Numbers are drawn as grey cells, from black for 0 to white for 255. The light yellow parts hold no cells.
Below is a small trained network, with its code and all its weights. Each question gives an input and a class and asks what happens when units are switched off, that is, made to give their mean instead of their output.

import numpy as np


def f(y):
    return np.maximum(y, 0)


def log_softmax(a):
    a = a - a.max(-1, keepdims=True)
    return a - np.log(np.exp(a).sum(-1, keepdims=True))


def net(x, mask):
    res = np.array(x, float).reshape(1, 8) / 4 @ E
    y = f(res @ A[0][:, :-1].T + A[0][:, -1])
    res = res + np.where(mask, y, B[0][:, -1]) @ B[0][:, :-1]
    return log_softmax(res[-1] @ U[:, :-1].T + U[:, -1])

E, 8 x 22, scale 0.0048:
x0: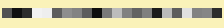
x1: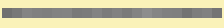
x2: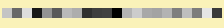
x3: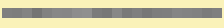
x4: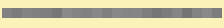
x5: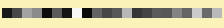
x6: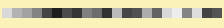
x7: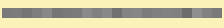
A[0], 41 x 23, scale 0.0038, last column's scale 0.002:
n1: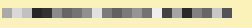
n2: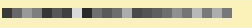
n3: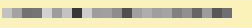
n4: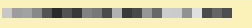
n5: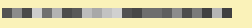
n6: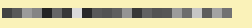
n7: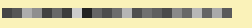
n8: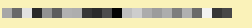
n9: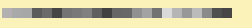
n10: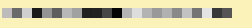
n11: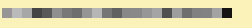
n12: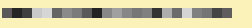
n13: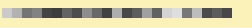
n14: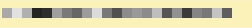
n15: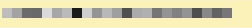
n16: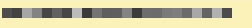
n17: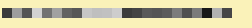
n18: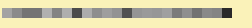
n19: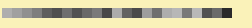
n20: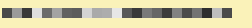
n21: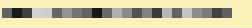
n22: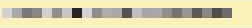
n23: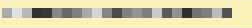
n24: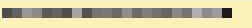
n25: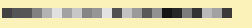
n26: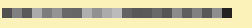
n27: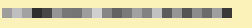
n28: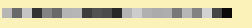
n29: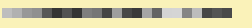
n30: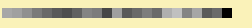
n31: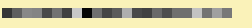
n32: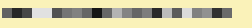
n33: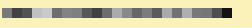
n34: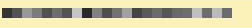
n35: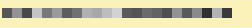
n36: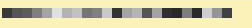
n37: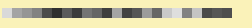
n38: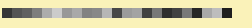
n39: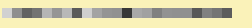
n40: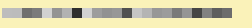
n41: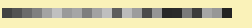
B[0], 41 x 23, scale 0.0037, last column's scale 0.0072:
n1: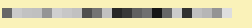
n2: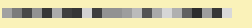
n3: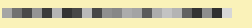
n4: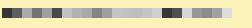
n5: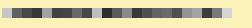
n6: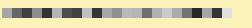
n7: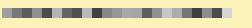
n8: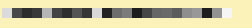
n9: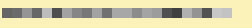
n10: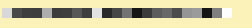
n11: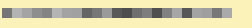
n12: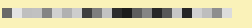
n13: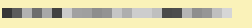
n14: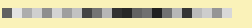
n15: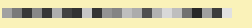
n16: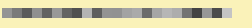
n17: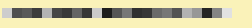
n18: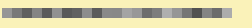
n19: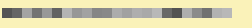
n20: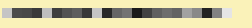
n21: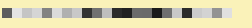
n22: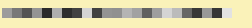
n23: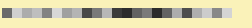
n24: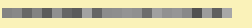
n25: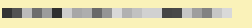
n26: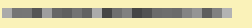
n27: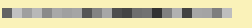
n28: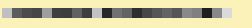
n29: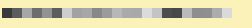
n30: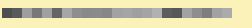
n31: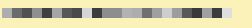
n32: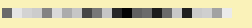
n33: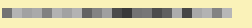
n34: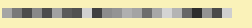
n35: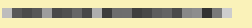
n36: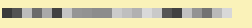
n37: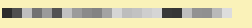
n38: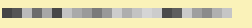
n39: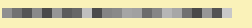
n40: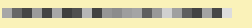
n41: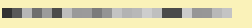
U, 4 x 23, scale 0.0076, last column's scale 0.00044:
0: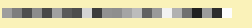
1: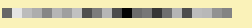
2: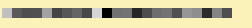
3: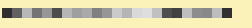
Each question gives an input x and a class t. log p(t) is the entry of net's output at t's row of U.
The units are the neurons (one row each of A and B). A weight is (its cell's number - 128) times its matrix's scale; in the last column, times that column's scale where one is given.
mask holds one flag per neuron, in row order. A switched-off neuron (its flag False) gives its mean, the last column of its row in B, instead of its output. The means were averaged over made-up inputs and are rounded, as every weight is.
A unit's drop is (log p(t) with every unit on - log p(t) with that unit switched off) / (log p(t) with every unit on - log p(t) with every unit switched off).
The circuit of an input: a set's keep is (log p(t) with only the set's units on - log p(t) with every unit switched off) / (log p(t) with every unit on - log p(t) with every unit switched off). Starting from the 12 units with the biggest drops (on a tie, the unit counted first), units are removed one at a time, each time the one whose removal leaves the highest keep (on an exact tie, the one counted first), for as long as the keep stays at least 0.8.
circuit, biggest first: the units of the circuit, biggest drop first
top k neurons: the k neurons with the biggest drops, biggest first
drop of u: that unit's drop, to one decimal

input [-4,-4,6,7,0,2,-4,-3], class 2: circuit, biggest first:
n8
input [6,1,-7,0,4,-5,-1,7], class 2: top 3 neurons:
n20, n17, n5
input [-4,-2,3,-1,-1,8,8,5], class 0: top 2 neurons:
n6, n2
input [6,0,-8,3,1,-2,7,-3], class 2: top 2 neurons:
n20, n17
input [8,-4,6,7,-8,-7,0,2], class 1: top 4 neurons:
n32, n12, n21, n33
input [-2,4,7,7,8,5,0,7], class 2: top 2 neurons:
n10, n8
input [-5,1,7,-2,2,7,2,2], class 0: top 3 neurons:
n6, n2, n31
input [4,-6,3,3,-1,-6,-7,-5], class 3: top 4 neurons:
n36, n25, n38, n41
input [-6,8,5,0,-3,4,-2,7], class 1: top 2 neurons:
n1, n14
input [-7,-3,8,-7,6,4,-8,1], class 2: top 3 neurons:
n8, n10, n28
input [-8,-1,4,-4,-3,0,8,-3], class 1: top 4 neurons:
n1, n14, n23, n27
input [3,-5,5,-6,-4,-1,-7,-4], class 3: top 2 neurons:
n25, n36
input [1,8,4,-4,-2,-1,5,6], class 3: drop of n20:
0.1
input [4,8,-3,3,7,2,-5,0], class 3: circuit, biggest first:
n25
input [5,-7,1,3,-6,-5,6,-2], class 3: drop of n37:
0.3
